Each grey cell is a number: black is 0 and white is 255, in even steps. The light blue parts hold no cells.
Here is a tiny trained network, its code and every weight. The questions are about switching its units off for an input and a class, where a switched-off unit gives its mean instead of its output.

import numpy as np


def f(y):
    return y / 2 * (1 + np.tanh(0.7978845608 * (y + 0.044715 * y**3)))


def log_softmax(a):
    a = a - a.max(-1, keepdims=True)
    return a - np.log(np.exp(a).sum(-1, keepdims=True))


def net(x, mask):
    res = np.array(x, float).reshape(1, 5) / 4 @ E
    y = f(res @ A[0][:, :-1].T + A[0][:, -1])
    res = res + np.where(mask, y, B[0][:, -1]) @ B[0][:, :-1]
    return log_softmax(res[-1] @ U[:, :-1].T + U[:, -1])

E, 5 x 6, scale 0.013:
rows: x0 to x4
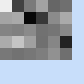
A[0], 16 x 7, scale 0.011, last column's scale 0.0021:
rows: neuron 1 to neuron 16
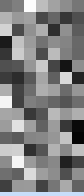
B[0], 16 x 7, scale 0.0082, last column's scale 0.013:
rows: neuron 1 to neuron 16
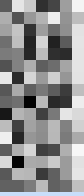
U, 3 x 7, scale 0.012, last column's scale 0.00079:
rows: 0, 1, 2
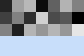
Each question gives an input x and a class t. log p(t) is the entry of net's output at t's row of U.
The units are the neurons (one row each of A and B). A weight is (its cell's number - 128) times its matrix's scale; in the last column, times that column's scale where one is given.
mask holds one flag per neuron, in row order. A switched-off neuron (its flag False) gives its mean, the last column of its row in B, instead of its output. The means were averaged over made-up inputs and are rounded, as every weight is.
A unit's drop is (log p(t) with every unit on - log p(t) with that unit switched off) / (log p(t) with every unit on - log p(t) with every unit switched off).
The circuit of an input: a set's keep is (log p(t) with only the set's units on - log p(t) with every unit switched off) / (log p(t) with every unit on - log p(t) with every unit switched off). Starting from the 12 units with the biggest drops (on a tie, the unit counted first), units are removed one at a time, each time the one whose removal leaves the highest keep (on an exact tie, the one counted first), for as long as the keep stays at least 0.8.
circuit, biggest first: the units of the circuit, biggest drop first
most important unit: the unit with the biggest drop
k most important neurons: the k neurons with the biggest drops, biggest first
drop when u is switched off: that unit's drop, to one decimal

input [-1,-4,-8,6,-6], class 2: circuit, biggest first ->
[neuron 14]
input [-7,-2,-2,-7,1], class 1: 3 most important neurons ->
[neuron 4; neuron 5; neuron 14]
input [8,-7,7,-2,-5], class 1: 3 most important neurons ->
[neuron 9; neuron 3; neuron 13]
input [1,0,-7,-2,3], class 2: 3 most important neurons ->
[neuron 4; neuron 9; neuron 5]
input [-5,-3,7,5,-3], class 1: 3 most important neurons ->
[neuron 4; neuron 5; neuron 7]
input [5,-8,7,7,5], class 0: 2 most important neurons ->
[neuron 1; neuron 15]
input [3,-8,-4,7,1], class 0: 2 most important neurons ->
[neuron 1; neuron 15]
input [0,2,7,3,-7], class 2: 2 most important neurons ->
[neuron 1; neuron 15]
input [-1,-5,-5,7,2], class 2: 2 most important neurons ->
[neuron 14; neuron 11]
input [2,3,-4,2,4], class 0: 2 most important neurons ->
[neuron 5; neuron 4]
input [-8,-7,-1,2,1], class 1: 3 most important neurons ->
[neuron 4; neuron 5; neuron 13]
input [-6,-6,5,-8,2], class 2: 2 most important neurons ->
[neuron 7; neuron 12]
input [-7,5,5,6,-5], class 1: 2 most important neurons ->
[neuron 5; neuron 4]
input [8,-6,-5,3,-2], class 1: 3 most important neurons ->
[neuron 9; neuron 3; neuron 13]
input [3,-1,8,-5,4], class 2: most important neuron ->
[neuron 7]
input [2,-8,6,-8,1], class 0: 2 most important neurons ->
[neuron 1; neuron 15]
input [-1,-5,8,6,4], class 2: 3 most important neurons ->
[neuron 14; neuron 2; neuron 11]
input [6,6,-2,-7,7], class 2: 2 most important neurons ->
[neuron 7; neuron 1]
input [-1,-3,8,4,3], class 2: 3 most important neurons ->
[neuron 14; neuron 13; neuron 10]
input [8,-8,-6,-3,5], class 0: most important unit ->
neuron 1
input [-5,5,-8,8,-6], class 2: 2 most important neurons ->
[neuron 14; neuron 11]
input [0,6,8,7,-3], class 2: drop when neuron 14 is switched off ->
0.9
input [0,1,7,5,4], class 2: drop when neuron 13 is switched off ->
0.0
